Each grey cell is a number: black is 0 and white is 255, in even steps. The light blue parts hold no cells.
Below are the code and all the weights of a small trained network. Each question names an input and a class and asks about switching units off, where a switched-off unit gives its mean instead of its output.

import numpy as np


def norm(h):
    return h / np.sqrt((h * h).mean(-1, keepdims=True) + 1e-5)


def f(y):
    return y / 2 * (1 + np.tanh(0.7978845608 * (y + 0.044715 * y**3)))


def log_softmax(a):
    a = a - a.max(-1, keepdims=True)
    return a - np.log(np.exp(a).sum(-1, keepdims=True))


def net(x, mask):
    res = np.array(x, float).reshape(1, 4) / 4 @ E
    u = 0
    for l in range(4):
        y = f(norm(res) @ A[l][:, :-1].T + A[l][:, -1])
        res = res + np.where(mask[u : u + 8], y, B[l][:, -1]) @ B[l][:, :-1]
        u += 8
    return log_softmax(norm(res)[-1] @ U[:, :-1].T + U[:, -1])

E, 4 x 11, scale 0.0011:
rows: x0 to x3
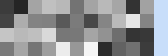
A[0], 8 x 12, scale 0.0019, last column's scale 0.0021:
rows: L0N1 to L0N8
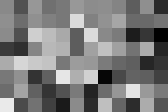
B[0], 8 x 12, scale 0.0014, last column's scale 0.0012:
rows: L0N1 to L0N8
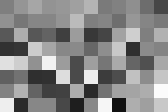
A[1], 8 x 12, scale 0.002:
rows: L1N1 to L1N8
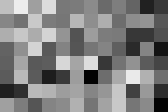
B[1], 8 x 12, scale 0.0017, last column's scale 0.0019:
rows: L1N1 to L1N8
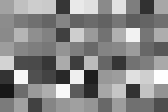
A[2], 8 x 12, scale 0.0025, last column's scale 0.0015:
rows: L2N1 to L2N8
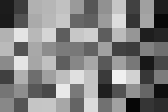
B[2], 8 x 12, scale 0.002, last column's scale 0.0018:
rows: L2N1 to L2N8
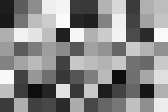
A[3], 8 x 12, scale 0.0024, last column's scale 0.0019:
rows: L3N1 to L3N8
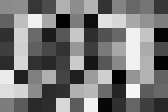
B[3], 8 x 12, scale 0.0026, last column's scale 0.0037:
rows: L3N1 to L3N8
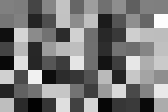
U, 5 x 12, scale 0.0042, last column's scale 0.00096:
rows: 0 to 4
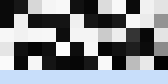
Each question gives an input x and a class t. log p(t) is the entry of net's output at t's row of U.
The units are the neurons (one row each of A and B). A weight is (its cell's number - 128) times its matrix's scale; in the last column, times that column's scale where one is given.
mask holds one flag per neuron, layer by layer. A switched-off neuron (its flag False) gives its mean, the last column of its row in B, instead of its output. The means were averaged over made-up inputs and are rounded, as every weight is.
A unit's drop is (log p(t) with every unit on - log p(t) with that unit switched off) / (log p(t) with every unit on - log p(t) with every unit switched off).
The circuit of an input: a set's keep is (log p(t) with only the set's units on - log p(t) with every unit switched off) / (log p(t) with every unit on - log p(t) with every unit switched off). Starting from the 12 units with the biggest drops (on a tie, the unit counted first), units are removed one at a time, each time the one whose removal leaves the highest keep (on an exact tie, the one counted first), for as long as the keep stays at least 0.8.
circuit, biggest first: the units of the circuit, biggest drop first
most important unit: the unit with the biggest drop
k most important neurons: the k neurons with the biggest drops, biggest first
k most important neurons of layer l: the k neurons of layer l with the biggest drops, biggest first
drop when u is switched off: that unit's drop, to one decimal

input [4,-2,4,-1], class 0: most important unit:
L1N7
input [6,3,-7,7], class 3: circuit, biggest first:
L2N7, L3N8
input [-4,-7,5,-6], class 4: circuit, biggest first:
L0N8, L3N6
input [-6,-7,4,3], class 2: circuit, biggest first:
L1N1, L2N3
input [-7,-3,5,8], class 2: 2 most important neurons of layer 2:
L2N3, L2N5
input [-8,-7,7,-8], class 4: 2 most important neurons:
L0N8, L3N6
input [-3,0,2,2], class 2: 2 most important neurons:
L0N5, L1N1
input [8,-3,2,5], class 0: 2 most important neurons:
L1N7, L0N4
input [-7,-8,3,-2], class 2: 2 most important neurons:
L1N1, L0N5
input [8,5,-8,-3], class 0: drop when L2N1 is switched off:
0.1
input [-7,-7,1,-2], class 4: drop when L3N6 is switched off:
0.3
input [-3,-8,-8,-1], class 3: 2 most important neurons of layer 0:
L0N3, L0N6
